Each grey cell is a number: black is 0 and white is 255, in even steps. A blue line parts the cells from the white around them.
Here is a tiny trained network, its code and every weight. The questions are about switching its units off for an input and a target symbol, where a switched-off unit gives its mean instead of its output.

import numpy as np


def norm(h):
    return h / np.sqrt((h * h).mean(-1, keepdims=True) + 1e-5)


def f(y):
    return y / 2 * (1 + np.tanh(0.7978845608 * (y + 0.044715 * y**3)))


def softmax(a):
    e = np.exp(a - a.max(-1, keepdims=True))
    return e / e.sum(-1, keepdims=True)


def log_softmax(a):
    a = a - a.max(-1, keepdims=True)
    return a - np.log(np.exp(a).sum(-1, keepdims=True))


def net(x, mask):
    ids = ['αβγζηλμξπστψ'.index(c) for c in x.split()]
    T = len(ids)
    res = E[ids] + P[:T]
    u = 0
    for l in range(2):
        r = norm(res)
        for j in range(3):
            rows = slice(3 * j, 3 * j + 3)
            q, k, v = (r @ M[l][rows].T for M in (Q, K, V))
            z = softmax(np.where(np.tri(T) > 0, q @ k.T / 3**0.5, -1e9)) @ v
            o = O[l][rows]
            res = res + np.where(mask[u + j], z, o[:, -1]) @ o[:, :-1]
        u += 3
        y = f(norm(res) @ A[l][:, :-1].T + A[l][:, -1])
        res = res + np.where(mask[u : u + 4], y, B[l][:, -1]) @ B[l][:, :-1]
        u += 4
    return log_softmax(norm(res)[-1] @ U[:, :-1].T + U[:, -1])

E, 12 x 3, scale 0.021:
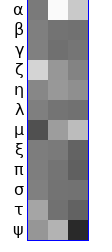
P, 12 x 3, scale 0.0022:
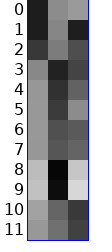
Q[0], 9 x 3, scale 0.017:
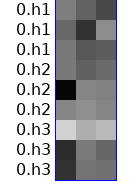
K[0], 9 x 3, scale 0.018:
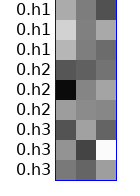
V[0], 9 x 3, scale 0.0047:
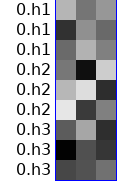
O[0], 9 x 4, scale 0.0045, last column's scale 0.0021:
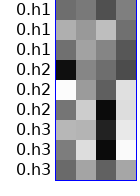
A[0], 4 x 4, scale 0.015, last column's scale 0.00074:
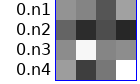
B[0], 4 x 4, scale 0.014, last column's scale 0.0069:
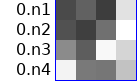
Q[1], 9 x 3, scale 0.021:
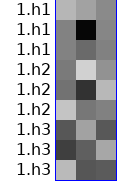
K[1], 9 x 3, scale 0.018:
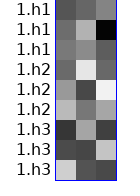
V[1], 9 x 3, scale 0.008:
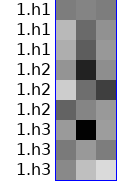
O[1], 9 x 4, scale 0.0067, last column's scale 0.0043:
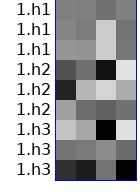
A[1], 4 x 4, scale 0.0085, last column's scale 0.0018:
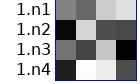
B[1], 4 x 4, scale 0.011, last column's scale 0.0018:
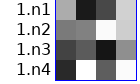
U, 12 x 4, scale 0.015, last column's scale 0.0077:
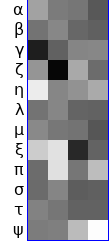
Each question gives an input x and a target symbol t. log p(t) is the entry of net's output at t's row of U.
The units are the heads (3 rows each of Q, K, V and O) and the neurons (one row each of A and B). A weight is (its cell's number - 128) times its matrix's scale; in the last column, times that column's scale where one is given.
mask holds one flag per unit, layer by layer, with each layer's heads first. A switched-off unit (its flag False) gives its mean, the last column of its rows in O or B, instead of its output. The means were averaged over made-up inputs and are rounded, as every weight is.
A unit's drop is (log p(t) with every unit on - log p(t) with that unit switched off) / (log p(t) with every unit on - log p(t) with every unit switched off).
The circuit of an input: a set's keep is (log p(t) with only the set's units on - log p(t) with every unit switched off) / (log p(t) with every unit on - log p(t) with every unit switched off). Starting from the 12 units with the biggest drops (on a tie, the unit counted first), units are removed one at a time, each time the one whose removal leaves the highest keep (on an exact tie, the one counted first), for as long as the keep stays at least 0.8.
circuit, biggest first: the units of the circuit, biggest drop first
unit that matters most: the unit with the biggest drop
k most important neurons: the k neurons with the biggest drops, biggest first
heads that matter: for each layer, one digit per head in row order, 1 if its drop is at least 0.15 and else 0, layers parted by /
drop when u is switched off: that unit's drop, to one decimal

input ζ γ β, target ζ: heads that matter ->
001 / 100
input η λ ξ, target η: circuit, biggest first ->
(0.h3; 0.n4; 0.h2)
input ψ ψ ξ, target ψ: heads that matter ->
000 / 010
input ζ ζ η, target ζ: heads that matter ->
000 / 001
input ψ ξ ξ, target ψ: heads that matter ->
001 / 010
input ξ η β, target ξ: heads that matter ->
110 / 001
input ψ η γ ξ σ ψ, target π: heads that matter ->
000 / 010
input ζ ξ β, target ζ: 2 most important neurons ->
(0.n2; 0.n4)
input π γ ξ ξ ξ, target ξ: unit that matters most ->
1.h3
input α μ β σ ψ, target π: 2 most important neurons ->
(0.n2; 1.n4)
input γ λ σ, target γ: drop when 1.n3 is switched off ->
0.1
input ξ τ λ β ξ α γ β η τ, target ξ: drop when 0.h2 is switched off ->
0.0
